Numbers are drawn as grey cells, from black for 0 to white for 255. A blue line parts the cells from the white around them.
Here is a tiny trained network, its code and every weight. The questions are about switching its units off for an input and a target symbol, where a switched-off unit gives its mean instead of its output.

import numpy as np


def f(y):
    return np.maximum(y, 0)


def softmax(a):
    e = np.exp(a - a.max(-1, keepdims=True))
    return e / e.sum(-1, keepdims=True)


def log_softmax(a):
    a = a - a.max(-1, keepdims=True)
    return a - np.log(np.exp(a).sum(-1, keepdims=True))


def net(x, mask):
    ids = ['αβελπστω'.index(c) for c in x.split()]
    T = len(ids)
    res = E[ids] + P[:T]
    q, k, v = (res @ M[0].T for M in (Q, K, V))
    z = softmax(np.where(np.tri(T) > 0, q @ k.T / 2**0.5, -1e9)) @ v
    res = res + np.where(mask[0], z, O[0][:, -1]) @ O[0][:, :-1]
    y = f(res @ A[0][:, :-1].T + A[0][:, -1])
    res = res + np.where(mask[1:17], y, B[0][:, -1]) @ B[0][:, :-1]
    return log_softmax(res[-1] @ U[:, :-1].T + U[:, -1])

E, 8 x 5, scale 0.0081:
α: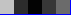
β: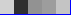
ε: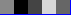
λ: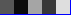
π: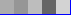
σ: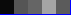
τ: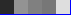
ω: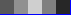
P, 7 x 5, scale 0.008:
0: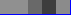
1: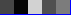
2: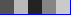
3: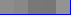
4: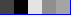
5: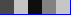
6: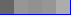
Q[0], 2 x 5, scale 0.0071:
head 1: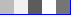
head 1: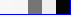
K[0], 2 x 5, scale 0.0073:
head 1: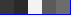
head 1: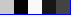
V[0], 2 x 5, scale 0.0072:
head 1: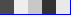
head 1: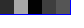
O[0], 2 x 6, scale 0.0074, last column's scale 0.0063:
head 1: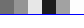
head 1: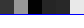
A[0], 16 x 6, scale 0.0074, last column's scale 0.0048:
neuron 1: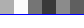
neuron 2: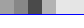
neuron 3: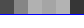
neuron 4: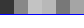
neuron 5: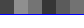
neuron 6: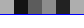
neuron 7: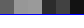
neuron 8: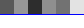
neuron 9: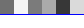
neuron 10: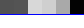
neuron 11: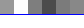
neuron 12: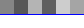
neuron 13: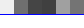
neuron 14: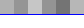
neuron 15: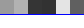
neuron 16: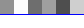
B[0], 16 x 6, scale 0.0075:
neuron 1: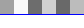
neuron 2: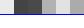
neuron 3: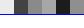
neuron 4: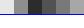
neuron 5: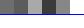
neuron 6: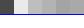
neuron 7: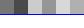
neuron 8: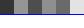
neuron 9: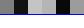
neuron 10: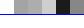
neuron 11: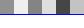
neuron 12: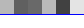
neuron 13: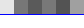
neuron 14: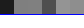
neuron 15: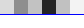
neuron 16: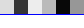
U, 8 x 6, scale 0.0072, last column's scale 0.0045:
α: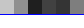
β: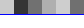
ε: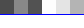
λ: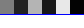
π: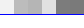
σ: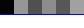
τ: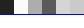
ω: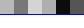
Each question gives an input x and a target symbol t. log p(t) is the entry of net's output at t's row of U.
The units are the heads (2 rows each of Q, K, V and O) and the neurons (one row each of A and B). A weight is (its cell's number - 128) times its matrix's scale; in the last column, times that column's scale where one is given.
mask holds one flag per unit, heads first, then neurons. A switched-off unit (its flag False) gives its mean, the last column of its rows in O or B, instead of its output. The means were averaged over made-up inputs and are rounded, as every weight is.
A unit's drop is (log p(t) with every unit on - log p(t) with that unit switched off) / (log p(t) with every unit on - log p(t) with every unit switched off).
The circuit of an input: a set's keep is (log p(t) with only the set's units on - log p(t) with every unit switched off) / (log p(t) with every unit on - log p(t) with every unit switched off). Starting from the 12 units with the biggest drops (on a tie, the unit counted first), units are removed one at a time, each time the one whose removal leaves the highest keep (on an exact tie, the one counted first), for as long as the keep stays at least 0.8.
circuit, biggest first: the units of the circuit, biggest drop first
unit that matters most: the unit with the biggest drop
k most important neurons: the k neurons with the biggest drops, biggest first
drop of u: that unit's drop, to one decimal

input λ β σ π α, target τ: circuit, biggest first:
(neuron 6; head 1; neuron 12)
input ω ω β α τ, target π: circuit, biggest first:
(head 1; neuron 10)
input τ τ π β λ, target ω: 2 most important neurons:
(neuron 10; neuron 12)
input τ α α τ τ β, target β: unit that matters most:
neuron 2
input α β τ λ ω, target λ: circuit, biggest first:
(head 1; neuron 7; neuron 11)
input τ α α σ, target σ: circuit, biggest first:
(head 1; neuron 15; neuron 8)
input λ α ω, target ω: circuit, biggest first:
(neuron 16; neuron 9)
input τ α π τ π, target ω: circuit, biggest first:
(head 1; neuron 10; neuron 12)
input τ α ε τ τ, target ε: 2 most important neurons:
(neuron 15; neuron 5)
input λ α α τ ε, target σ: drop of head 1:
0.5
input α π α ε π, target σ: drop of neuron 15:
0.3
